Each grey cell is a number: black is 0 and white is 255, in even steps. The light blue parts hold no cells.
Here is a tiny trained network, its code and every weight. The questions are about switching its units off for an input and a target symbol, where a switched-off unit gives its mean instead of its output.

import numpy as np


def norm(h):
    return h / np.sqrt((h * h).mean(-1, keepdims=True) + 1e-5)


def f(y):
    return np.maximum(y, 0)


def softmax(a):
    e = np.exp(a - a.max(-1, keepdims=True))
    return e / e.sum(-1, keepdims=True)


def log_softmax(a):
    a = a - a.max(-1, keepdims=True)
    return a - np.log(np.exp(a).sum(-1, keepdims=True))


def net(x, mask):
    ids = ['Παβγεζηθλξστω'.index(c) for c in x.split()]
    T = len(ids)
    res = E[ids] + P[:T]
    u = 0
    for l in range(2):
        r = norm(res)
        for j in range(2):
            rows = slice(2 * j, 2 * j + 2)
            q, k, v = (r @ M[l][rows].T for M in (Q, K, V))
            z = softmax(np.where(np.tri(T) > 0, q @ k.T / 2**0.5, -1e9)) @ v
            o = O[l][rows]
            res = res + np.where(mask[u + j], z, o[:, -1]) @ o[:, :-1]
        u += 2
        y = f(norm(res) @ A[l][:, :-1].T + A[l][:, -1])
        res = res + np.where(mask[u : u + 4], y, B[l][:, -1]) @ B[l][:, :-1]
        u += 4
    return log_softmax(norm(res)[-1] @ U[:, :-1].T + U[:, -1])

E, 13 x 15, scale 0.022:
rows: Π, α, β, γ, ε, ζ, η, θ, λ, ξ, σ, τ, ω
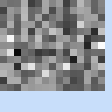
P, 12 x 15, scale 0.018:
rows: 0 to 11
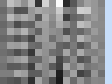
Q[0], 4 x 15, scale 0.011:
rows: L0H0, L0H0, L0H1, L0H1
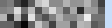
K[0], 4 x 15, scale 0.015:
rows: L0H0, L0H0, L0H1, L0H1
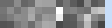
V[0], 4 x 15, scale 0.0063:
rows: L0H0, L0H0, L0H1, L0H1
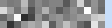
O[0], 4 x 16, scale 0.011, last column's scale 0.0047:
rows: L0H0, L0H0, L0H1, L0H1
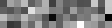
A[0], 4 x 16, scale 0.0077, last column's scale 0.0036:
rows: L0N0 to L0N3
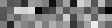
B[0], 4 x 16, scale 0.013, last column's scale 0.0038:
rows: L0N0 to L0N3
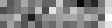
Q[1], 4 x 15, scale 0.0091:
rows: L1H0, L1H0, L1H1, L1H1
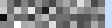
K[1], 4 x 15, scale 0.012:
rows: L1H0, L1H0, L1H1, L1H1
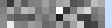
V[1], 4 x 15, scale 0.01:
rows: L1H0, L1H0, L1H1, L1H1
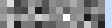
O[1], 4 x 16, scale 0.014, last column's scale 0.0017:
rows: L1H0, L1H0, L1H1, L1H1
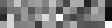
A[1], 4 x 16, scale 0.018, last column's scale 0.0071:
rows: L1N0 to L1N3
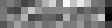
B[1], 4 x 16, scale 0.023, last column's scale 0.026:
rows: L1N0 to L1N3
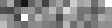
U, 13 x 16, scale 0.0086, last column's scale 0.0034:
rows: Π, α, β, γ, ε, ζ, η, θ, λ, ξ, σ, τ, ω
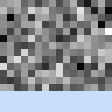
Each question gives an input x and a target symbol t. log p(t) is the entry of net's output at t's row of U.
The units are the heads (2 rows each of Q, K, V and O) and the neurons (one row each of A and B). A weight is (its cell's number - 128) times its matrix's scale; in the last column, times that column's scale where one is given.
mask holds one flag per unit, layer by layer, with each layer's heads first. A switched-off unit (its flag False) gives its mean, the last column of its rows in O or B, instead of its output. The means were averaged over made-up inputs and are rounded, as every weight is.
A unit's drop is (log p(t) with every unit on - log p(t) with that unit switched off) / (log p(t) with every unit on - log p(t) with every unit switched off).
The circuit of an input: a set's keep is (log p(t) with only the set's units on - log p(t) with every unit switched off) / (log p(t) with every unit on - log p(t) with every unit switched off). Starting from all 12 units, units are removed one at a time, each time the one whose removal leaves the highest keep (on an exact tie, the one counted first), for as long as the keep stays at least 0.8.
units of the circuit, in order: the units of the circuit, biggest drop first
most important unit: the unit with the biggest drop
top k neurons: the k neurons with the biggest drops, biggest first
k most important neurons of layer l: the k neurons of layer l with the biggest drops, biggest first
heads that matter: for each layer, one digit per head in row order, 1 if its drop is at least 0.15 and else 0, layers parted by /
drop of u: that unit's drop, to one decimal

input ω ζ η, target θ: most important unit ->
L0H1
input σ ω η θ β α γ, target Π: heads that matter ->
00 / 00
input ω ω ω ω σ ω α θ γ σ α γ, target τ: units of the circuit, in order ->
[L0N0, L1N1, L1N0]
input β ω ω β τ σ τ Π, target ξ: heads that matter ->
01 / 00
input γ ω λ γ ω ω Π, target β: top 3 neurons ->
[L1N0, L0N1, L1N2]
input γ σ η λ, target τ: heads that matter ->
11 / 00
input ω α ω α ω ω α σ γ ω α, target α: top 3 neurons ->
[L1N0, L0N1, L1N3]
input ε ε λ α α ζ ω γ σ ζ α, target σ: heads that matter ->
00 / 01
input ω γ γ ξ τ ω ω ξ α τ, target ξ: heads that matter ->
11 / 00
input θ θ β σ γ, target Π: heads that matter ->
00 / 00
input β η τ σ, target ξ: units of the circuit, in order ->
[L0N0, L0H1, L1N0, L0H0]
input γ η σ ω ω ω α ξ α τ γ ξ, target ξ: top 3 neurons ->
[L0N0, L0N2, L1N0]
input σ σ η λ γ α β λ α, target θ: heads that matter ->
00 / 00
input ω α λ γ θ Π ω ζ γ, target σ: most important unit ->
L1H1
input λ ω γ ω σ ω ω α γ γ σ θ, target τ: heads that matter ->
10 / 00
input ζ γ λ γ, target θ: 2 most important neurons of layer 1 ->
[L1N0, L1N2]
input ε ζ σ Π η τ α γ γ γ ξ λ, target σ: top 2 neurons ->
[L1N0, L0N3]
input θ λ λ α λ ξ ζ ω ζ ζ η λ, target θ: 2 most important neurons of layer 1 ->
[L1N2, L1N0]
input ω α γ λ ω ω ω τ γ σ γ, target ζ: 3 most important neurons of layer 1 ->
[L1N0, L1N2, L1N1]
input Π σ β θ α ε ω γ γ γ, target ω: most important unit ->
L1N0
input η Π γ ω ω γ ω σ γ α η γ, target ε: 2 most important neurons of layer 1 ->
[L1N0, L1N3]
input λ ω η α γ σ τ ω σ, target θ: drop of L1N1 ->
0.0
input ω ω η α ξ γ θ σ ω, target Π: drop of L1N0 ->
0.1
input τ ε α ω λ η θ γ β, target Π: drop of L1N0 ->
0.1
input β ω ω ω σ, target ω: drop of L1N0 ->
0.6
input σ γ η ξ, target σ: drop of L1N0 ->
0.3
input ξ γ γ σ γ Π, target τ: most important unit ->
L0H0
